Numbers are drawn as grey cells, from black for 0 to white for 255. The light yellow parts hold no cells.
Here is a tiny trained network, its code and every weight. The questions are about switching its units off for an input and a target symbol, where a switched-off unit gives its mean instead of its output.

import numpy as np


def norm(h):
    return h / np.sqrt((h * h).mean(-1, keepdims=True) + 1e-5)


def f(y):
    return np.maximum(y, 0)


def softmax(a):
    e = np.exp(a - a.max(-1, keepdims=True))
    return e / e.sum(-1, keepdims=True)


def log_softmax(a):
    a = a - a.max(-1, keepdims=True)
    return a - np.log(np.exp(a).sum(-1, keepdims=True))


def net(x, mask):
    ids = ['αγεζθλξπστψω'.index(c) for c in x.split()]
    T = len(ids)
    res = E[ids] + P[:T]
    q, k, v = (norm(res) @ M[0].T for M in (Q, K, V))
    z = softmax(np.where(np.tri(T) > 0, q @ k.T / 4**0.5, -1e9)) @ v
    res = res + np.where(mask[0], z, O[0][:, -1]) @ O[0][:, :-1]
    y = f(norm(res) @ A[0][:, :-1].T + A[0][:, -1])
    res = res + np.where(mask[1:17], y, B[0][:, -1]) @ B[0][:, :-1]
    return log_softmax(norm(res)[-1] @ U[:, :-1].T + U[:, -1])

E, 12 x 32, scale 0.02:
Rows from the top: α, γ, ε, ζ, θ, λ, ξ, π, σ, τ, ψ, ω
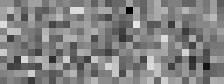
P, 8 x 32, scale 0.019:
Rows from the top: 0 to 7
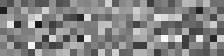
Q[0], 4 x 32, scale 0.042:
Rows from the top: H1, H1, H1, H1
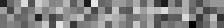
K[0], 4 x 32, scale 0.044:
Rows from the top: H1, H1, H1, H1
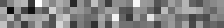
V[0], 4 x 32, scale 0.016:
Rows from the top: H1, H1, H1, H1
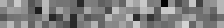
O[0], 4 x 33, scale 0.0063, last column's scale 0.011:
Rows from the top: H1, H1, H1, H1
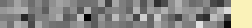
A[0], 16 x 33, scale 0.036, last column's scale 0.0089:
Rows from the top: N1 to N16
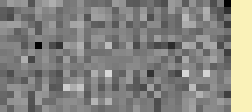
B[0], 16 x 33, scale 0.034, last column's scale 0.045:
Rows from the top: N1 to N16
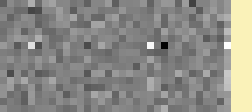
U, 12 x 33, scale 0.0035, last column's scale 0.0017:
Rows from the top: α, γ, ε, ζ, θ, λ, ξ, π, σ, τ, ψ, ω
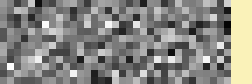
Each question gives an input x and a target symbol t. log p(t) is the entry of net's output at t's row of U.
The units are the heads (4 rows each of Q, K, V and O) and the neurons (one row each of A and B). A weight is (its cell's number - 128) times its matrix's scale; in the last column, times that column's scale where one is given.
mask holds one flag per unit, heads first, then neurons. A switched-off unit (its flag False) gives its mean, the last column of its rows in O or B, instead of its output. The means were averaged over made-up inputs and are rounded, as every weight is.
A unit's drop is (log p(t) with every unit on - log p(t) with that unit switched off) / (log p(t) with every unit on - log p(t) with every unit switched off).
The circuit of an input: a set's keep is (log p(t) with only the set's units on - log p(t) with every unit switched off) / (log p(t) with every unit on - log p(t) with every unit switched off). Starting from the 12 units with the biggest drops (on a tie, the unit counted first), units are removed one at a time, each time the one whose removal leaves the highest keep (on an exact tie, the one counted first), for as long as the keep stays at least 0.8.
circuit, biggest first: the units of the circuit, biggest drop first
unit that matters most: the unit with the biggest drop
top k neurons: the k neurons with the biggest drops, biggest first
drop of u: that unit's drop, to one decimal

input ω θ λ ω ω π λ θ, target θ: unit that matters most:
N7
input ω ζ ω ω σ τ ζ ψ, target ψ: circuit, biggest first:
(N7 N12 N11 N14)
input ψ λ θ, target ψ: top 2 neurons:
(N7 N3)
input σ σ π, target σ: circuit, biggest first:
(N7 H1)
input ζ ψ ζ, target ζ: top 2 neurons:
(N6 N7)
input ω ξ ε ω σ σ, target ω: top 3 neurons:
(N7 N8 N12)
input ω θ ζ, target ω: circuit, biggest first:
(H1 N7 N8)
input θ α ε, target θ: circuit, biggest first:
(H1 N7 N1)
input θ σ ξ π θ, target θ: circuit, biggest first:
(N7 H1 N1)
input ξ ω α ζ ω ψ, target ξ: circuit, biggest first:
(H1 N7)
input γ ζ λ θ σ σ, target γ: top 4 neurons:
(N7 N11 N12 N6)
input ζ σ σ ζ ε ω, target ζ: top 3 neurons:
(N6 N7 N2)
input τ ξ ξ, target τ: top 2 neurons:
(N11 N12)
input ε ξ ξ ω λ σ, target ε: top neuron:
(N7)
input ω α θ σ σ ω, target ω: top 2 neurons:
(N7 N8)
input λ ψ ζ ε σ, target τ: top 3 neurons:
(N9 N11 N7)
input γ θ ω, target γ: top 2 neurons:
(N7 N11)
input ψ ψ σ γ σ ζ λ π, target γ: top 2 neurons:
(N7 N4)
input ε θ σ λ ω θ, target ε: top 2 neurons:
(N7 N2)
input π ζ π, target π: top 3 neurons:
(N7 N14 N6)
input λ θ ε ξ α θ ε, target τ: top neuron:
(N12)
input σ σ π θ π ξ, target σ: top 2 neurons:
(N7 N13)
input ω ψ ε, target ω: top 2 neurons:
(N7 N8)
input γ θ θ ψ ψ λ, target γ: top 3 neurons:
(N7 N11 N12)
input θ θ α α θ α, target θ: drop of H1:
0.8
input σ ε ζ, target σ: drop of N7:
0.7
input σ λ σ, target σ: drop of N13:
0.2
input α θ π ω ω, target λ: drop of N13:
0.1
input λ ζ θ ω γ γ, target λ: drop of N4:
0.0
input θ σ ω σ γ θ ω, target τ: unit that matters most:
N12
